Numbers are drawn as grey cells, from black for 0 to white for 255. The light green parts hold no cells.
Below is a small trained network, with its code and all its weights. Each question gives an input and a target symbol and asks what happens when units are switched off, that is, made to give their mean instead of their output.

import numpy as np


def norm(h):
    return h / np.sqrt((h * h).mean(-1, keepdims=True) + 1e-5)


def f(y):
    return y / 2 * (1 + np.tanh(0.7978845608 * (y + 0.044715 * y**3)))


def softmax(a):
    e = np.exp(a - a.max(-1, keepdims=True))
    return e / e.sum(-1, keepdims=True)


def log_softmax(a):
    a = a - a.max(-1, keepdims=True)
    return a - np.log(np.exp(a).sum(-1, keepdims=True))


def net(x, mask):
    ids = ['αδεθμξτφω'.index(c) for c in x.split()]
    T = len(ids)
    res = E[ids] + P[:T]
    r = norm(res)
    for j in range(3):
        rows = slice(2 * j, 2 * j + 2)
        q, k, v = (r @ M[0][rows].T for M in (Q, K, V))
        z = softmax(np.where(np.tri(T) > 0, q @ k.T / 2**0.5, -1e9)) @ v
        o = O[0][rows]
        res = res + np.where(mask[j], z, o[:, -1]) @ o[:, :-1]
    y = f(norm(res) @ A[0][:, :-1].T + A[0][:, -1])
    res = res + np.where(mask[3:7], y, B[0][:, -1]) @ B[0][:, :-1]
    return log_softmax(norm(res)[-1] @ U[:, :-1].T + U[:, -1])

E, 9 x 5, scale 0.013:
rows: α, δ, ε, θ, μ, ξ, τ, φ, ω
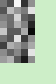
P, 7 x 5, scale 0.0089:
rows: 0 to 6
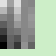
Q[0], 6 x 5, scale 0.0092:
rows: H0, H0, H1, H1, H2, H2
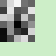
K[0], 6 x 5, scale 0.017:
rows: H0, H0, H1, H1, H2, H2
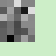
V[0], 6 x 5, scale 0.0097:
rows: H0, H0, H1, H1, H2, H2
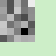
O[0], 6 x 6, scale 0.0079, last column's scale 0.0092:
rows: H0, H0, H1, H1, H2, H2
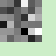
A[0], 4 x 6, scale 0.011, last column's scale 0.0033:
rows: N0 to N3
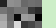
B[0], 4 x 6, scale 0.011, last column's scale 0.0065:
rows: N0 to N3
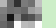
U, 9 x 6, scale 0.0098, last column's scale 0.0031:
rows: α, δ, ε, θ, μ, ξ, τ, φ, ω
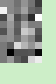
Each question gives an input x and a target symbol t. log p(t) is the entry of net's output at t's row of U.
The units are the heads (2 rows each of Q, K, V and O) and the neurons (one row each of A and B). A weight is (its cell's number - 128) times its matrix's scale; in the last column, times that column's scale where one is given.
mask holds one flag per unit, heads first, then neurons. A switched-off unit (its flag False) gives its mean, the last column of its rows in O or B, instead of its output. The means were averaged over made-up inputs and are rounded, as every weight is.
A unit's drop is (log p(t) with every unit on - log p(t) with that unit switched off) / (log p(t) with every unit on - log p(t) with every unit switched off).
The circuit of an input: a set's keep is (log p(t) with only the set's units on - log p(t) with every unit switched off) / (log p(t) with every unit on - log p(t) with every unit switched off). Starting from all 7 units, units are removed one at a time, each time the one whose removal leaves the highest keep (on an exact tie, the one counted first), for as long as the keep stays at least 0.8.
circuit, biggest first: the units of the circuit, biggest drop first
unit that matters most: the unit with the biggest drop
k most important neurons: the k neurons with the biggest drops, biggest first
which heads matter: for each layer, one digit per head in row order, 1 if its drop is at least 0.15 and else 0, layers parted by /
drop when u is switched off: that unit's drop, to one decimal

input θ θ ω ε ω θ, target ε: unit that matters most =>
H2
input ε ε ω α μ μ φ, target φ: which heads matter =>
001
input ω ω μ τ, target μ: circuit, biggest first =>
[H2; H0]
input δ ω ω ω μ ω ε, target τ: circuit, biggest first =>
[H0; H2; N3]
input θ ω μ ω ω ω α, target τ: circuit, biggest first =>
[H1; N3]
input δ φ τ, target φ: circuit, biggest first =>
[H0; N2; H2]
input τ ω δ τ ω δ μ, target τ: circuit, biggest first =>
[H0; H2]
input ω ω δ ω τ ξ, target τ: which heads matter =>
010
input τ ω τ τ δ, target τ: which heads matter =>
011
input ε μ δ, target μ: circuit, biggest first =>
[H0; H2]
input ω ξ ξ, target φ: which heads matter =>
100
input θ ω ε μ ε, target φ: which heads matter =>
101
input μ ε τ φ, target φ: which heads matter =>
100
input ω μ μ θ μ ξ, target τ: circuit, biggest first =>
[H1; H2]
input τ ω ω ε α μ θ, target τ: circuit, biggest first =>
[H0; H2]
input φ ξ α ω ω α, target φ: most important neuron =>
[N3]
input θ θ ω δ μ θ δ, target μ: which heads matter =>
001
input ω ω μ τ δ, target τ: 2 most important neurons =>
[N0; N2]
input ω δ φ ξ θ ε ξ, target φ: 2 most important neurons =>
[N3; N1]
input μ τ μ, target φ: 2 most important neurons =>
[N0; N1]
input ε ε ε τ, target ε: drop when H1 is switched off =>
0.1
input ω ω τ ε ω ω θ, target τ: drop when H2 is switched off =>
0.2
